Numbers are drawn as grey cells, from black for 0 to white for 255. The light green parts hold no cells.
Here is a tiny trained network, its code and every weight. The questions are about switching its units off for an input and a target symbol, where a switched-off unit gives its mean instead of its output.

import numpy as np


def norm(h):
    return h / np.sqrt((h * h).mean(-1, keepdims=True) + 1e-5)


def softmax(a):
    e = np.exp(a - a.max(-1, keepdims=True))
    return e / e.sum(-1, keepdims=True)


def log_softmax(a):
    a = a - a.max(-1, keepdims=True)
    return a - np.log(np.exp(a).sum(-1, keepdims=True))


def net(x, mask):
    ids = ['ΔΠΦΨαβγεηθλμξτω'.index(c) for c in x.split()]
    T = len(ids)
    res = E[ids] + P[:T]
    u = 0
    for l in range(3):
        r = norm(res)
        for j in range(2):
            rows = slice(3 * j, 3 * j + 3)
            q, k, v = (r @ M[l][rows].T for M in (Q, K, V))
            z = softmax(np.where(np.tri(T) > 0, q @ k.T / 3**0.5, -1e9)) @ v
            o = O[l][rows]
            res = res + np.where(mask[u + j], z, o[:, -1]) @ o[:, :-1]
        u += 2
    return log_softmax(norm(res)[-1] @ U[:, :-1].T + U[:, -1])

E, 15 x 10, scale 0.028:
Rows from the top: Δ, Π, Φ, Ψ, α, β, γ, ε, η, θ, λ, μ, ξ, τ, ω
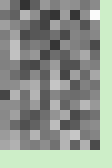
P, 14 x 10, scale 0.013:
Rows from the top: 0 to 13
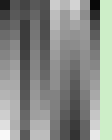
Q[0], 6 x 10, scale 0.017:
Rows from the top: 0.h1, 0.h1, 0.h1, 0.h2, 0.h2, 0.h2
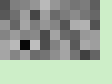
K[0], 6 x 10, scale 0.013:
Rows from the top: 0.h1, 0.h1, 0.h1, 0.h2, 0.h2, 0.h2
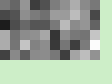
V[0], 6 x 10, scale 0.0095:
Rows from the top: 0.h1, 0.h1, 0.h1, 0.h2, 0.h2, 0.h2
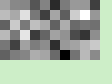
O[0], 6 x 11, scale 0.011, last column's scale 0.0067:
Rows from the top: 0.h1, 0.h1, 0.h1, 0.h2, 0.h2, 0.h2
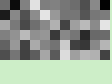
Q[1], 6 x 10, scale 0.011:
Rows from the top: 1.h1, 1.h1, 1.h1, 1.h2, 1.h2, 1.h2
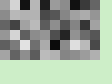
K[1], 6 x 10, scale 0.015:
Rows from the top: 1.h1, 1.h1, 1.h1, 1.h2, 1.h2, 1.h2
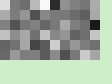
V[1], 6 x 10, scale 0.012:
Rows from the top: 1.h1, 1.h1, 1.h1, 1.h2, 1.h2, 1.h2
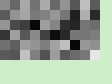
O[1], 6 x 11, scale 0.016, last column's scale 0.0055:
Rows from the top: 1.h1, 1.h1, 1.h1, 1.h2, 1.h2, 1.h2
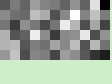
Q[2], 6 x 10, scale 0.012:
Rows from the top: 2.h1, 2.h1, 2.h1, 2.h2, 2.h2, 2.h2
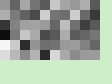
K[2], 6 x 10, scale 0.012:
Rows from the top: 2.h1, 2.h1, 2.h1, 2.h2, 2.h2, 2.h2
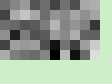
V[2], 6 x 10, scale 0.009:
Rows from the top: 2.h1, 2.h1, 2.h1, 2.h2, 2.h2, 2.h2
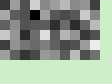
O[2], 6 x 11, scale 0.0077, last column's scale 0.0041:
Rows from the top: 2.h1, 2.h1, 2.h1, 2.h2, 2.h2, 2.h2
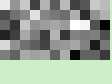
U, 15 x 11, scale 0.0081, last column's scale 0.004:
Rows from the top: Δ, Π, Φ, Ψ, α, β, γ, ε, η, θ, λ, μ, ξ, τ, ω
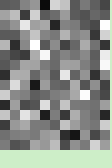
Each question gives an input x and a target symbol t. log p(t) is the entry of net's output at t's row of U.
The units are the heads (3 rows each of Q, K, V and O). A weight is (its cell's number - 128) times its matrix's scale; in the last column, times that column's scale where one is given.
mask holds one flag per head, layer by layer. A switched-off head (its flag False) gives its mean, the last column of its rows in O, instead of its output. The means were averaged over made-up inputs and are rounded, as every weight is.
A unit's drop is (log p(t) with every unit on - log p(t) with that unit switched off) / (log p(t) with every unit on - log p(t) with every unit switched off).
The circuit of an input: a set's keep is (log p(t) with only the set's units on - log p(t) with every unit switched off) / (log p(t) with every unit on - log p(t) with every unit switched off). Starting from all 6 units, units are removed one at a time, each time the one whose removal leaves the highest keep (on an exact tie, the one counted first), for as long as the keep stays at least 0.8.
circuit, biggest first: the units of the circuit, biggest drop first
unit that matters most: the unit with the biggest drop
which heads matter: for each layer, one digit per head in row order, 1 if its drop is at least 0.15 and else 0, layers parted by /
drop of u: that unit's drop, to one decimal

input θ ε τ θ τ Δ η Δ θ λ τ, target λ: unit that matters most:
0.h2
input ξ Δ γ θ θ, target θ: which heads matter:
11 / 00 / 00
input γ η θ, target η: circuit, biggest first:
[1.h2 0.h1]
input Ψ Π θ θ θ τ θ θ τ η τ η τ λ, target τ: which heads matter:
00 / 11 / 00
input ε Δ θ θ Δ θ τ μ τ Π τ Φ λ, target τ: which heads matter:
01 / 11 / 01
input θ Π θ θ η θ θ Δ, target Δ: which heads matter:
01 / 11 / 00
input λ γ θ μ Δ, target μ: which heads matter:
11 / 00 / 00
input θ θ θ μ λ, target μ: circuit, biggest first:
[0.h2 1.h1]
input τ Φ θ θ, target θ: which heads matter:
01 / 00 / 00
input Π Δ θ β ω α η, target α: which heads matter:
00 / 01 / 00
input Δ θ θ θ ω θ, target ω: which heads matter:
00 / 10 / 00
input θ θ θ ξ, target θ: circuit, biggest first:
[0.h2 2.h2]
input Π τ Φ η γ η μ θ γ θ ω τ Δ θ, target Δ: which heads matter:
00 / 11 / 00
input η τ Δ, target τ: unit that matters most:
1.h2
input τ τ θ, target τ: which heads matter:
00 / 01 / 00
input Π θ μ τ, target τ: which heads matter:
00 / 11 / 00
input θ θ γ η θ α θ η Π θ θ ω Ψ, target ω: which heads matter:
01 / 01 / 00
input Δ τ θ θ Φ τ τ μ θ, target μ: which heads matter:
11 / 10 / 00
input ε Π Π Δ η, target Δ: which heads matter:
01 / 11 / 01
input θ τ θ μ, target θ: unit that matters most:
0.h2
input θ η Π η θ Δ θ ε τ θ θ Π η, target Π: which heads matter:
00 / 01 / 00
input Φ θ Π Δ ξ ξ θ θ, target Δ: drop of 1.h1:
0.4
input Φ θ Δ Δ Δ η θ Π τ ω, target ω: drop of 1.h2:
0.9
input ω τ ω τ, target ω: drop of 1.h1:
0.4
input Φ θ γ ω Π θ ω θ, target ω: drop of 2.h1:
0.0
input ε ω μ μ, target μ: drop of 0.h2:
0.7
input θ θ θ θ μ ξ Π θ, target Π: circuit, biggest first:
[1.h2]
